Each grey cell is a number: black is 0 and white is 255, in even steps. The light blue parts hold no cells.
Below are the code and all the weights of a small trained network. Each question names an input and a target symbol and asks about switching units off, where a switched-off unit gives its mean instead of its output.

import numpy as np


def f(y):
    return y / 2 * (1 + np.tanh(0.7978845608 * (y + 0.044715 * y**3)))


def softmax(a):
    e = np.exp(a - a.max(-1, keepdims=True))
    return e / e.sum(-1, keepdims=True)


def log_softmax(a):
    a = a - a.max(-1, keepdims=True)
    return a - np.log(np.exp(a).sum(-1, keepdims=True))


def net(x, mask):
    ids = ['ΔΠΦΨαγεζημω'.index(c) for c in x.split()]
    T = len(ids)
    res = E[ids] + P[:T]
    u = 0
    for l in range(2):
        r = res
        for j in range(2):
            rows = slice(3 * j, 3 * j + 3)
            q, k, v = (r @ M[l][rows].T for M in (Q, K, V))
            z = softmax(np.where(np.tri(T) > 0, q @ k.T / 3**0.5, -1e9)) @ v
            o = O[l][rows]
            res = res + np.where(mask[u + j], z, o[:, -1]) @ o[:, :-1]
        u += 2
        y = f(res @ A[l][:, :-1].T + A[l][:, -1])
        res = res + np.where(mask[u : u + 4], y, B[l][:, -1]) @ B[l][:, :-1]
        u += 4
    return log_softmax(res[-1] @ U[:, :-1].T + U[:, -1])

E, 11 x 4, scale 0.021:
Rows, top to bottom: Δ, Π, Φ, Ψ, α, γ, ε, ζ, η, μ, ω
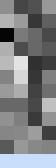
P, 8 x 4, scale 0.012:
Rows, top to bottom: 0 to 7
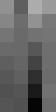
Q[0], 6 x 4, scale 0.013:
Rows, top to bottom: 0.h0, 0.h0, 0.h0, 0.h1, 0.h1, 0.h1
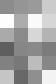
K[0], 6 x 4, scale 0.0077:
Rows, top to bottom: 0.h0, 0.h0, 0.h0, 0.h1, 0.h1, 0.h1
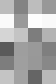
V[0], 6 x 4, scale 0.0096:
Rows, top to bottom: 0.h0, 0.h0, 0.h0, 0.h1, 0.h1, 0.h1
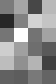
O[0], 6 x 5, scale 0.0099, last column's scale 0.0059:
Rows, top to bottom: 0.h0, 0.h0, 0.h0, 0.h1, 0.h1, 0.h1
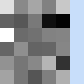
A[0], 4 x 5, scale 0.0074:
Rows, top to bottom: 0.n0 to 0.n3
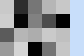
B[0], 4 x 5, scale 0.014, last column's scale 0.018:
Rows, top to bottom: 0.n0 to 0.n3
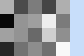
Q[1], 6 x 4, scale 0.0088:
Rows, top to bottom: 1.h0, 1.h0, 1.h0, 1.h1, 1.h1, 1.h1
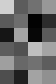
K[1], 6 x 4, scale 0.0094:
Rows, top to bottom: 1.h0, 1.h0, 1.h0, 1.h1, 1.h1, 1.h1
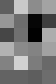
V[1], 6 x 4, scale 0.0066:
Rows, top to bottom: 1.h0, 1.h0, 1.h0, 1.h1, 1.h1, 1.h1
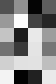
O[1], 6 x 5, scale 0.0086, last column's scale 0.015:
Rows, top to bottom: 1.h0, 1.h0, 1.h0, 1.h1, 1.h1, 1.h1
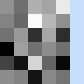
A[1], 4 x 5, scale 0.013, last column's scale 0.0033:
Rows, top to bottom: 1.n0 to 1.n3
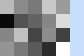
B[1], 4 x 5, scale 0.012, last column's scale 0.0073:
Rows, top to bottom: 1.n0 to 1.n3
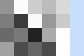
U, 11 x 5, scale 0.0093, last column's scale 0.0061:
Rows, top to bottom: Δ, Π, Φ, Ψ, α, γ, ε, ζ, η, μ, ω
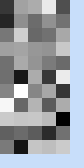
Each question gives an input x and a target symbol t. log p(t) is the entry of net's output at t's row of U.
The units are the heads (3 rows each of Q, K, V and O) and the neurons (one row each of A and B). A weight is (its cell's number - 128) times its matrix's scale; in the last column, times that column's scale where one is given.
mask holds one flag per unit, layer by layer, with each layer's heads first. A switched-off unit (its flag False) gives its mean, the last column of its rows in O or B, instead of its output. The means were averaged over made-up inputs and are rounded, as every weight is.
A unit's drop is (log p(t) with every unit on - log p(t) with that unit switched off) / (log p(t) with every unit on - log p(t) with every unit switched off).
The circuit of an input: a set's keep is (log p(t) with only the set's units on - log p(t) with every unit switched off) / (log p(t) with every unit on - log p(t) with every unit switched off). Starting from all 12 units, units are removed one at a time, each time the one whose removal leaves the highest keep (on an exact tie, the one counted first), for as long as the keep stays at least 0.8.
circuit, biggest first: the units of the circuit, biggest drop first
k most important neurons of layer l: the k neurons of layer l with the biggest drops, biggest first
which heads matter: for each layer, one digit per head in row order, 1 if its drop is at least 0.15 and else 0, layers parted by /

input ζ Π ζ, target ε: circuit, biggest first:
(0.n3; 1.n0; 1.h0)
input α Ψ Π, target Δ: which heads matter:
10 / 01
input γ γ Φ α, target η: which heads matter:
10 / 11
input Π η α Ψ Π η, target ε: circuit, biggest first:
(0.h0; 1.n0)
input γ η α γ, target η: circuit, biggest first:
(0.h0)
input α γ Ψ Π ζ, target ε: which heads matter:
00 / 00
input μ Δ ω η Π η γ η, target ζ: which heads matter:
10 / 00
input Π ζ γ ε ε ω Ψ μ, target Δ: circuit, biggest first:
(0.h0; 0.n0)
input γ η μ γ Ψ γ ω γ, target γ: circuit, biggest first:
(0.n3; 1.h0)
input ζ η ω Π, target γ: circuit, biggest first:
(0.n3; 1.n0)
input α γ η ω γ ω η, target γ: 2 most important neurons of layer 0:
(0.n3; 0.n2)
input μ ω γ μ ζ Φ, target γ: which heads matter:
00 / 00
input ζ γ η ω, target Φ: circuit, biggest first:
(0.n3; 1.h0; 1.n1)
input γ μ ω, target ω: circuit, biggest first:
(1.h1; 1.n1)
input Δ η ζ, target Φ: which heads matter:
00 / 10
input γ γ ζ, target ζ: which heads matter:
10 / 01
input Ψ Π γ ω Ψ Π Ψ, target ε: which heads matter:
10 / 00
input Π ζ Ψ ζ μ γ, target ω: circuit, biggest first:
(0.n3; 1.n1)
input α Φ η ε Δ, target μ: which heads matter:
10 / 01
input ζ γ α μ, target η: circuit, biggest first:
(0.n3; 0.h0; 1.n0)
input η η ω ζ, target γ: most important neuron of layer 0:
(0.n2)
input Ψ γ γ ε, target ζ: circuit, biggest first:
(0.h0; 0.n0)
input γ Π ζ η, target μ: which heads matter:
10 / 11
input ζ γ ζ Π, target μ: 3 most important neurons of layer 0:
(0.n3; 0.n0; 0.n2)
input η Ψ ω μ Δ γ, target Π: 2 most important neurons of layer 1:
(1.n2; 1.n0)
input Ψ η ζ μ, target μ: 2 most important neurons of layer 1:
(1.n0; 1.n3)
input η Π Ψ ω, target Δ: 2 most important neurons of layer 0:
(0.n0; 0.n3)
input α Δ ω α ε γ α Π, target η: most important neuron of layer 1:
(1.n0)
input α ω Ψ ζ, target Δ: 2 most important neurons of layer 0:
(0.n2; 0.n3)
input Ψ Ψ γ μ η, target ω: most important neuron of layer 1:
(1.n1)
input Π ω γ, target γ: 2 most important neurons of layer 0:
(0.n3; 0.n2)
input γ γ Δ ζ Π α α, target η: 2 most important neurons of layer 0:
(0.n0; 0.n2)
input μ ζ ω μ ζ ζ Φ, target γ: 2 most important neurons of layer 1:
(1.n0; 1.n1)
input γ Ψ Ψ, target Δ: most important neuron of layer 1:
(1.n1)
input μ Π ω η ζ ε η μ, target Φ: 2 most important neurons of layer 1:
(1.n1; 1.n2)
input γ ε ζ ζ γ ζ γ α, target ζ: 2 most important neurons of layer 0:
(0.n3; 0.n0)
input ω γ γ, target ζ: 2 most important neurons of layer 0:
(0.n3; 0.n0)
